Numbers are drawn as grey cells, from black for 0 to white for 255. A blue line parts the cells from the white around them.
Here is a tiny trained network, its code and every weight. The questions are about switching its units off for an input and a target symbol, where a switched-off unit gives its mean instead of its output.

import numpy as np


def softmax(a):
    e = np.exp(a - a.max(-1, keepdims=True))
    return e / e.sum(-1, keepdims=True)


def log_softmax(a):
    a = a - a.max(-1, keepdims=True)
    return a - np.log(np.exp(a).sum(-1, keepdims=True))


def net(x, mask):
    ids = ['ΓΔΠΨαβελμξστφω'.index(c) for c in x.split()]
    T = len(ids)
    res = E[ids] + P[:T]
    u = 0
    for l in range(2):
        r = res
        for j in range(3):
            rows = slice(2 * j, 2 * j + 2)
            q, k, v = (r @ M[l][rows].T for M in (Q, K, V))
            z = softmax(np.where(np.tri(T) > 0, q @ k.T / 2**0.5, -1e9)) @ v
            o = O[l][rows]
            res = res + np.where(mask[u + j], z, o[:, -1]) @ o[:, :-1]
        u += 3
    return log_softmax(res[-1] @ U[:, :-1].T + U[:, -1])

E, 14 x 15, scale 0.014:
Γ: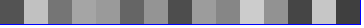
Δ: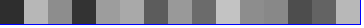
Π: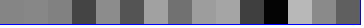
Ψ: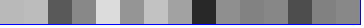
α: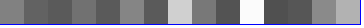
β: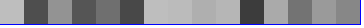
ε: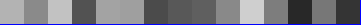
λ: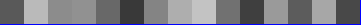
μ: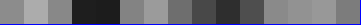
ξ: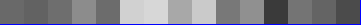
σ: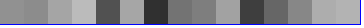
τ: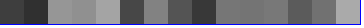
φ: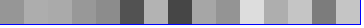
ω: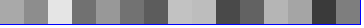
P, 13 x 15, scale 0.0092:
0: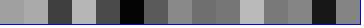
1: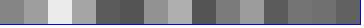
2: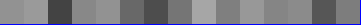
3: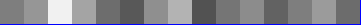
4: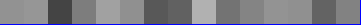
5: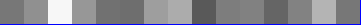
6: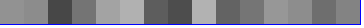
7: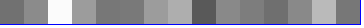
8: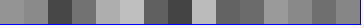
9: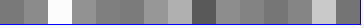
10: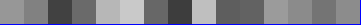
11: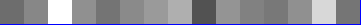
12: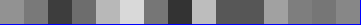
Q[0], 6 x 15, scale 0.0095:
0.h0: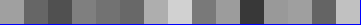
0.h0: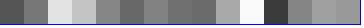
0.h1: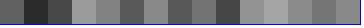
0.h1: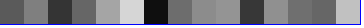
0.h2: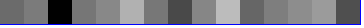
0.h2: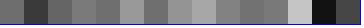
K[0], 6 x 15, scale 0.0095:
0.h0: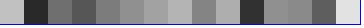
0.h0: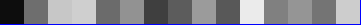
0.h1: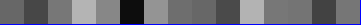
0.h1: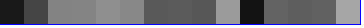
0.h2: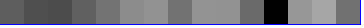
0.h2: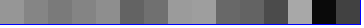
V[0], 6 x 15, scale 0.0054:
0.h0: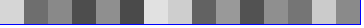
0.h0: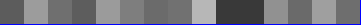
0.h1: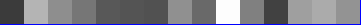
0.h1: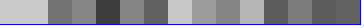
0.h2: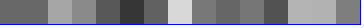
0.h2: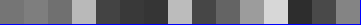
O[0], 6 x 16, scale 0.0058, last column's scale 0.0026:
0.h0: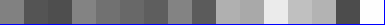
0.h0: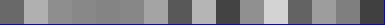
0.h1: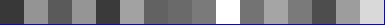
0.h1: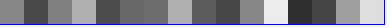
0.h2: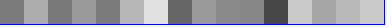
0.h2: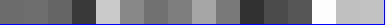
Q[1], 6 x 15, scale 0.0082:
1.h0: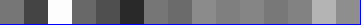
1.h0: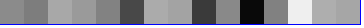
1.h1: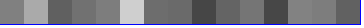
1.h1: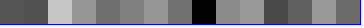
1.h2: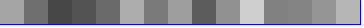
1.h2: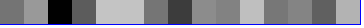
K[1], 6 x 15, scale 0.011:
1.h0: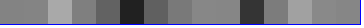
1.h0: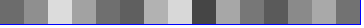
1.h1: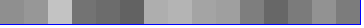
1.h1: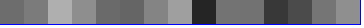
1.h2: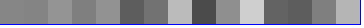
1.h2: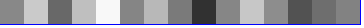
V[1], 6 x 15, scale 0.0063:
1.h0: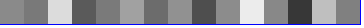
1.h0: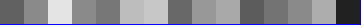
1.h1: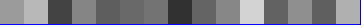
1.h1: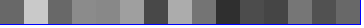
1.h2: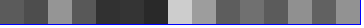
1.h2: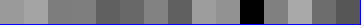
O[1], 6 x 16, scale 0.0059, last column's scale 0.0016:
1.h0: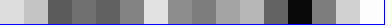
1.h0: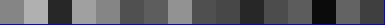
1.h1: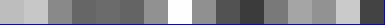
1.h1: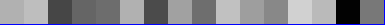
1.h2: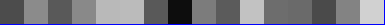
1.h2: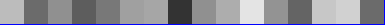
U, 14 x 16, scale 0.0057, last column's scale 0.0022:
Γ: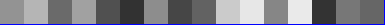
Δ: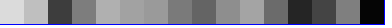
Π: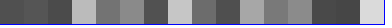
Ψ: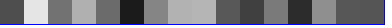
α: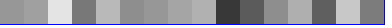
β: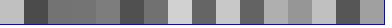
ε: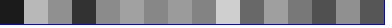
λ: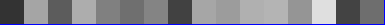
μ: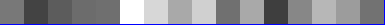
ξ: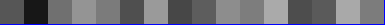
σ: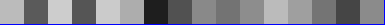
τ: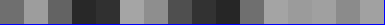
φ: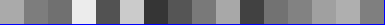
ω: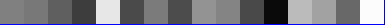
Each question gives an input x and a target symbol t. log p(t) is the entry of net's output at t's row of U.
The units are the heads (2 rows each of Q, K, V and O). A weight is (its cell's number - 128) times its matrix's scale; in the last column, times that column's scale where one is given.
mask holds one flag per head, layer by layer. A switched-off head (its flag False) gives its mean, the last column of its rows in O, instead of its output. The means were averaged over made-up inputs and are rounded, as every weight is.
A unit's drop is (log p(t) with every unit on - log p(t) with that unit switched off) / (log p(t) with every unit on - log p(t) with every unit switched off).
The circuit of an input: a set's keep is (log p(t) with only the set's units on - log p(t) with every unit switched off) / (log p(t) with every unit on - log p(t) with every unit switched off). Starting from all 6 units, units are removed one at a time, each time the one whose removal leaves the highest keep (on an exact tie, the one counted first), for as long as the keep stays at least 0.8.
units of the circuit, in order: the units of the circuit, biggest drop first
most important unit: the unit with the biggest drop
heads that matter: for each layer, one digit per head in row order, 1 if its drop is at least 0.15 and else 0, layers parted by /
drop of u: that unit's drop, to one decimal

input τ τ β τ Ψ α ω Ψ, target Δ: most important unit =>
1.h0
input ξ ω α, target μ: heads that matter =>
001 / 100
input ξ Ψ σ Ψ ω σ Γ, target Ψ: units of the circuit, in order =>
(1.h2 0.h0)
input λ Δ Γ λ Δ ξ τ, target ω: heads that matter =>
010 / 000
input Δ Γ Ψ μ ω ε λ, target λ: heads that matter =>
000 / 011
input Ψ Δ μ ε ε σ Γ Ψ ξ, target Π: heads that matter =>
001 / 000
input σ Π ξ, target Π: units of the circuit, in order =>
(1.h0 0.h2)
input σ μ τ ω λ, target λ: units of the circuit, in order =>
(1.h1 0.h0 1.h2)
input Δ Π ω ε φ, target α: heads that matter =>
000 / 010
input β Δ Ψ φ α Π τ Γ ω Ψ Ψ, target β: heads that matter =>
100 / 001
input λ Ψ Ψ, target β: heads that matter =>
000 / 001
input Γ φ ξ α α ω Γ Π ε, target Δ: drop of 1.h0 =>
0.8
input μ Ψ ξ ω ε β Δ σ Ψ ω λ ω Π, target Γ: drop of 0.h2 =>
0.9
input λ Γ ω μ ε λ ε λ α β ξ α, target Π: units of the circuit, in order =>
(1.h2)
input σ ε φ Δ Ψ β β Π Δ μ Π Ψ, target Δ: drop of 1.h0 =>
0.6
